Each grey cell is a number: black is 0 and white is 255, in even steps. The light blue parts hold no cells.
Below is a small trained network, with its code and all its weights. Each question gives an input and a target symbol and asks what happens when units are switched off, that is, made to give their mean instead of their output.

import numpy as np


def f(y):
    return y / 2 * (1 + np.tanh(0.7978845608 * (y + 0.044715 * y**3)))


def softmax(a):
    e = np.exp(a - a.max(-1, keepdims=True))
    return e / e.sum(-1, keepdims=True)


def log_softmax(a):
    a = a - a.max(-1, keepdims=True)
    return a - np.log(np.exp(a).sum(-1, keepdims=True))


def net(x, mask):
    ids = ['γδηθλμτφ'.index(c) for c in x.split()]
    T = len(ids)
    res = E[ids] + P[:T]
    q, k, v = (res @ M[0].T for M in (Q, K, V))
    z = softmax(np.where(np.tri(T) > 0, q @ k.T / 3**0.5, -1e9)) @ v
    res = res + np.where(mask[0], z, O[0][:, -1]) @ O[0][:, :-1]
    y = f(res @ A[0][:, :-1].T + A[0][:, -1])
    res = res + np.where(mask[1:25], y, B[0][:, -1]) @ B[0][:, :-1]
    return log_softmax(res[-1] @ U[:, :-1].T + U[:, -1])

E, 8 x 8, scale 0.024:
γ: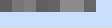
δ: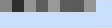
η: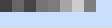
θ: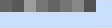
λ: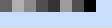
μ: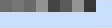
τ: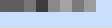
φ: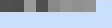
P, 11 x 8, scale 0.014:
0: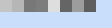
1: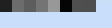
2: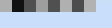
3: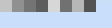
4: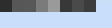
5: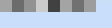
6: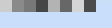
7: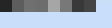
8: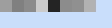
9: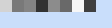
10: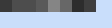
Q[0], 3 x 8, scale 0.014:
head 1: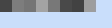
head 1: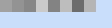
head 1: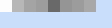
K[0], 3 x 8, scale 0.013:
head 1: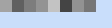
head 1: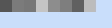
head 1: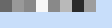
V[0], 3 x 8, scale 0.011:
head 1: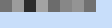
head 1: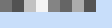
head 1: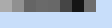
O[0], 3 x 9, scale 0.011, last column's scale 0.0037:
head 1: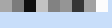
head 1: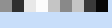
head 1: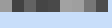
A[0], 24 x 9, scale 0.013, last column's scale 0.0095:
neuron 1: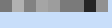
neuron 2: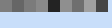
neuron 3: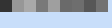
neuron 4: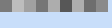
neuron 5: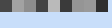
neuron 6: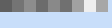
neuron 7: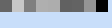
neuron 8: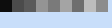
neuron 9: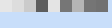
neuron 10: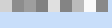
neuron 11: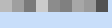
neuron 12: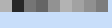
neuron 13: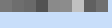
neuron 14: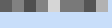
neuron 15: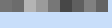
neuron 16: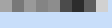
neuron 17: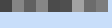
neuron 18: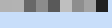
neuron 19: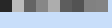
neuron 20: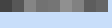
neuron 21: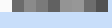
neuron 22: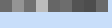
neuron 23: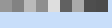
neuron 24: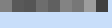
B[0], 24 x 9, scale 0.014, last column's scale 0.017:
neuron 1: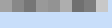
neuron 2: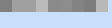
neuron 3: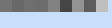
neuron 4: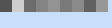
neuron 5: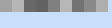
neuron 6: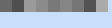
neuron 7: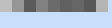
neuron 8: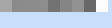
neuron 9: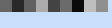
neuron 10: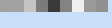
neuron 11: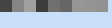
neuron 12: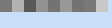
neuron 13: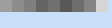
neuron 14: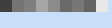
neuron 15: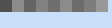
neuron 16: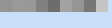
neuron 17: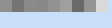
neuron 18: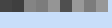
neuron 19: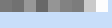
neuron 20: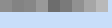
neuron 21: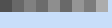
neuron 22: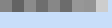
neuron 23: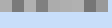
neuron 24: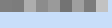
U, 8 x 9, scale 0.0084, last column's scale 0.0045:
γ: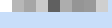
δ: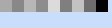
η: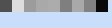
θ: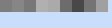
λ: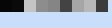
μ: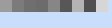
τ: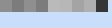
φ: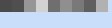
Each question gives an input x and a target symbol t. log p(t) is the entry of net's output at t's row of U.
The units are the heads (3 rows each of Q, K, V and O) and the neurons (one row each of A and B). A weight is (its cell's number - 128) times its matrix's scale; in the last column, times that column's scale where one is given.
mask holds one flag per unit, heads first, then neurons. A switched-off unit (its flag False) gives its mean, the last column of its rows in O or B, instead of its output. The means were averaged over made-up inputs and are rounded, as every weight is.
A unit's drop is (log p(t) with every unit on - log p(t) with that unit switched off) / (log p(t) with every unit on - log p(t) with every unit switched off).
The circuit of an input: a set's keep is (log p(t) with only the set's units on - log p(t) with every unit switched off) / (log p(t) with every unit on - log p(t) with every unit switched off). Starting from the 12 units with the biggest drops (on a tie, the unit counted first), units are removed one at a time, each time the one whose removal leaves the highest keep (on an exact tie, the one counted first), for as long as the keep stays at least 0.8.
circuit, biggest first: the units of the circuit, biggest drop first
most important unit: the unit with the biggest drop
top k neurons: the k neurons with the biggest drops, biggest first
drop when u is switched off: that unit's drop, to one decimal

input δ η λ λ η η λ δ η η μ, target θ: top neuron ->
neuron 7
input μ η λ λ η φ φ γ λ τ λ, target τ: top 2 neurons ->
neuron 19; neuron 5
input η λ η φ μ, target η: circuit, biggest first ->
head 1; neuron 4
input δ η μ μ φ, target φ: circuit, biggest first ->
head 1; neuron 19
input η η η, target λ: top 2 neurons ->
neuron 11; neuron 1
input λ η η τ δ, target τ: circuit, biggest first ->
neuron 5; head 1; neuron 19
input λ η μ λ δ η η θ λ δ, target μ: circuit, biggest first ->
head 1; neuron 19
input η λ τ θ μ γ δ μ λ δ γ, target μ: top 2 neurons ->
neuron 3; neuron 5
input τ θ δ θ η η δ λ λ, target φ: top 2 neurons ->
neuron 19; neuron 2
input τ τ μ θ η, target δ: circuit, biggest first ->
head 1; neuron 23
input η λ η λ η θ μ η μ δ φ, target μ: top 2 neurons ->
neuron 5; neuron 3
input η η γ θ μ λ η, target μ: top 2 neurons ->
neuron 13; neuron 19
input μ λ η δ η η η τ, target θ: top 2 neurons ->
neuron 7; neuron 14
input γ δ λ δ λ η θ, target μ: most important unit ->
neuron 21
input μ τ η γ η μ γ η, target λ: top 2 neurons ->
neuron 19; neuron 14
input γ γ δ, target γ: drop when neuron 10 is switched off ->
0.0
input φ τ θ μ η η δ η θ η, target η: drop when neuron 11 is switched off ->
0.1
